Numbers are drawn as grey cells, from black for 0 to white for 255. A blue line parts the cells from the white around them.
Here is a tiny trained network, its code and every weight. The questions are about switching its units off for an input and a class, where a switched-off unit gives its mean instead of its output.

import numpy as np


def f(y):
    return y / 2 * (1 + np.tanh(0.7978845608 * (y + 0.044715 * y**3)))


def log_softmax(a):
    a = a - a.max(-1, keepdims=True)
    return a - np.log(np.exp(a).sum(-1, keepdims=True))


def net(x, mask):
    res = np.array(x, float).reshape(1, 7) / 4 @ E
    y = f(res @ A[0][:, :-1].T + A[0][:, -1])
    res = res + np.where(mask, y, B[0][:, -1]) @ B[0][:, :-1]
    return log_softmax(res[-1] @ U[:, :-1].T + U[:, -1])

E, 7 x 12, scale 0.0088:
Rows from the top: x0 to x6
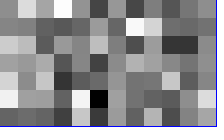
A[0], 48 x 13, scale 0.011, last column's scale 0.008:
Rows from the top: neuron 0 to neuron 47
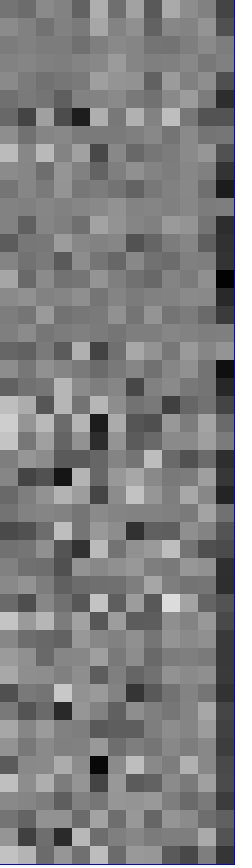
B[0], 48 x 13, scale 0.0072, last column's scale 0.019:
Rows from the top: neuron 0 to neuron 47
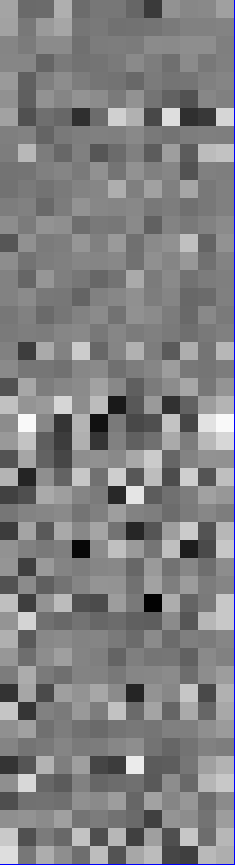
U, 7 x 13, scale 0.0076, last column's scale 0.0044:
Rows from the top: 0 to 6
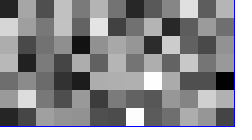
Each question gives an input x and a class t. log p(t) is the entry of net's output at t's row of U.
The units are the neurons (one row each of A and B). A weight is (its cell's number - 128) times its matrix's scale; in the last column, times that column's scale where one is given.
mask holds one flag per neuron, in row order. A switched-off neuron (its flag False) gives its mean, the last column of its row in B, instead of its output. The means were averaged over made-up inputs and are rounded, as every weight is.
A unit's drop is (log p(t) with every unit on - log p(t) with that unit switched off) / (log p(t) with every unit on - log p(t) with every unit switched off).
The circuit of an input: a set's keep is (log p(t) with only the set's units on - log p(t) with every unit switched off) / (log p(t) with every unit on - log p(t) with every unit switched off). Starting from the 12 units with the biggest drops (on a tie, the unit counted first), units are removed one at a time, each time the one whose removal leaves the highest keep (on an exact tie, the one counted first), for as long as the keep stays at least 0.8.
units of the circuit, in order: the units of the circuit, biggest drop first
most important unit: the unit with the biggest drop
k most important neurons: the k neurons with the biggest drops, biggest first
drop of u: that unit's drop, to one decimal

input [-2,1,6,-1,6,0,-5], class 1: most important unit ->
neuron 47
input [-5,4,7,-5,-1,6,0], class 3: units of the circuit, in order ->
(neuron 26; neuron 34; neuron 43)
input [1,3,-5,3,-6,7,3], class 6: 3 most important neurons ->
(neuron 42; neuron 27; neuron 19)
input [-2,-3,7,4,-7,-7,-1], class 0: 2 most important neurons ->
(neuron 29; neuron 38)
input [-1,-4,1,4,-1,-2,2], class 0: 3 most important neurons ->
(neuron 23; neuron 6; neuron 24)
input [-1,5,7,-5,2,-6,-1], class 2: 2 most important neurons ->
(neuron 6; neuron 30)
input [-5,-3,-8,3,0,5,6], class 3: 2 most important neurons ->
(neuron 26; neuron 46)
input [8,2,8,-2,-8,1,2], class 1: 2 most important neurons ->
(neuron 22; neuron 47)
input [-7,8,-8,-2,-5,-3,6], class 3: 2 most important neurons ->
(neuron 26; neuron 19)
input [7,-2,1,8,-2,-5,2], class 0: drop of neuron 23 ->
0.2
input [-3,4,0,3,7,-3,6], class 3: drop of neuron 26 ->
0.1
